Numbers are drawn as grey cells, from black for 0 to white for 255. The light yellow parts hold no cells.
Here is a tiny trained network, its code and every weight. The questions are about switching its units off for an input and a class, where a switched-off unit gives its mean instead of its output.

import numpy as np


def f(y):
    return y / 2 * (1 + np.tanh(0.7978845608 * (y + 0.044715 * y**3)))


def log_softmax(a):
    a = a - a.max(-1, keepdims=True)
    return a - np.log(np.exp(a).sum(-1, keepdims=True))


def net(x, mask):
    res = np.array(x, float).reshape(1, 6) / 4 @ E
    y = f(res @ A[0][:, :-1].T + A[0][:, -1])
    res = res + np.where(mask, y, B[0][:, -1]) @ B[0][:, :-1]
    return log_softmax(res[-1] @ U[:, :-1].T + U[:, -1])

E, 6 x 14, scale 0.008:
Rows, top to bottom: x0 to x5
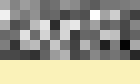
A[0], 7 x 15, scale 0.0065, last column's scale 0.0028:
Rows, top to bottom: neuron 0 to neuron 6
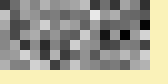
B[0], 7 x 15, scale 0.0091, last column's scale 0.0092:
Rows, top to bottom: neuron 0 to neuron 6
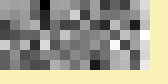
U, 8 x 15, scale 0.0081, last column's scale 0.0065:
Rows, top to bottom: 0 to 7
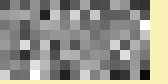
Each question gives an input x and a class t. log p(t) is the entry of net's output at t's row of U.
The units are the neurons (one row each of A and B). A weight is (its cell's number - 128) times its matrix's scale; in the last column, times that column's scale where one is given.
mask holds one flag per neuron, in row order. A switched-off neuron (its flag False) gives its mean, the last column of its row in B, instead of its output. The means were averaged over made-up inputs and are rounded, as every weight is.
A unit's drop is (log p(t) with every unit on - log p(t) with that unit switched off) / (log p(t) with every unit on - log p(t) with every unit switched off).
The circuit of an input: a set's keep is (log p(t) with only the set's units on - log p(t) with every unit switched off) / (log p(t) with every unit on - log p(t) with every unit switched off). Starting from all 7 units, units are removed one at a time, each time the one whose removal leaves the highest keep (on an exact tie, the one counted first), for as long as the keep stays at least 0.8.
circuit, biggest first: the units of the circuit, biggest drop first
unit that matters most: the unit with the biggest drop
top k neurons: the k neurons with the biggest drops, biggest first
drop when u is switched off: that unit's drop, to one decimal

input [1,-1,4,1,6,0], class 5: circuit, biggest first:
(neuron 3)
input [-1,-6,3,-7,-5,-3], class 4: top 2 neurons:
(neuron 4; neuron 1)
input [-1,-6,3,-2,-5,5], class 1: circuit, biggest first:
(neuron 0; neuron 3)
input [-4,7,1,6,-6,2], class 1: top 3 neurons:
(neuron 1; neuron 4; neuron 3)
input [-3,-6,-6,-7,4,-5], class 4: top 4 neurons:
(neuron 4; neuron 6; neuron 1; neuron 2)
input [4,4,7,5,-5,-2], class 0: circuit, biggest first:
(neuron 2; neuron 6)
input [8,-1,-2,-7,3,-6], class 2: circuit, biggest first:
(neuron 5; neuron 2)
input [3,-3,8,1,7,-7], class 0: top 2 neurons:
(neuron 2; neuron 6)
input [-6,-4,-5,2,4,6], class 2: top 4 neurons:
(neuron 2; neuron 6; neuron 3; neuron 5)
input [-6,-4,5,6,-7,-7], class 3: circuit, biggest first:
(neuron 6; neuron 3)
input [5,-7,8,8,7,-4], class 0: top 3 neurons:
(neuron 2; neuron 6; neuron 4)
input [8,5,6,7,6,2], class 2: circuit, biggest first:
(neuron 3; neuron 4)
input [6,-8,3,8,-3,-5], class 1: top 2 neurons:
(neuron 0; neuron 4)
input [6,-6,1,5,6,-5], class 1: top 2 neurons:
(neuron 0; neuron 4)
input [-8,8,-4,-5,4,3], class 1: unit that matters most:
neuron 1
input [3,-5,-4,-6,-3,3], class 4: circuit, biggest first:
(neuron 4; neuron 6)
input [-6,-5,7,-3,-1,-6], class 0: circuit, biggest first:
(neuron 6; neuron 2)
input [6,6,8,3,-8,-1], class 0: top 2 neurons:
(neuron 2; neuron 6)
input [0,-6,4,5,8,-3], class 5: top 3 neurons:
(neuron 3; neuron 4; neuron 1)
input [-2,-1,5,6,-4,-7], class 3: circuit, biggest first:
(neuron 6)
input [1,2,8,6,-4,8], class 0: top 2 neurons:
(neuron 2; neuron 4)
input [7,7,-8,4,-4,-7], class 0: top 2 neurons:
(neuron 5; neuron 0)
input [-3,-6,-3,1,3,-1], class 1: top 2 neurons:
(neuron 0; neuron 6)
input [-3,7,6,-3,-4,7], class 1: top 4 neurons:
(neuron 1; neuron 5; neuron 3; neuron 6)
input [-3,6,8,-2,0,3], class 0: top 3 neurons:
(neuron 2; neuron 6; neuron 0)
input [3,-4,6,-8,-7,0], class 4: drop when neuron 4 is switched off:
0.8
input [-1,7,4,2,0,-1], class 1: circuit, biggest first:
(neuron 1)
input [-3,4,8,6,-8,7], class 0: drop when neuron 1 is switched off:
0.0
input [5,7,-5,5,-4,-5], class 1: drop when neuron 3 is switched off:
0.2
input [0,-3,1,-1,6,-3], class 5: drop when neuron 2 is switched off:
0.1
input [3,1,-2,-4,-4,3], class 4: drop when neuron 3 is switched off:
0.2
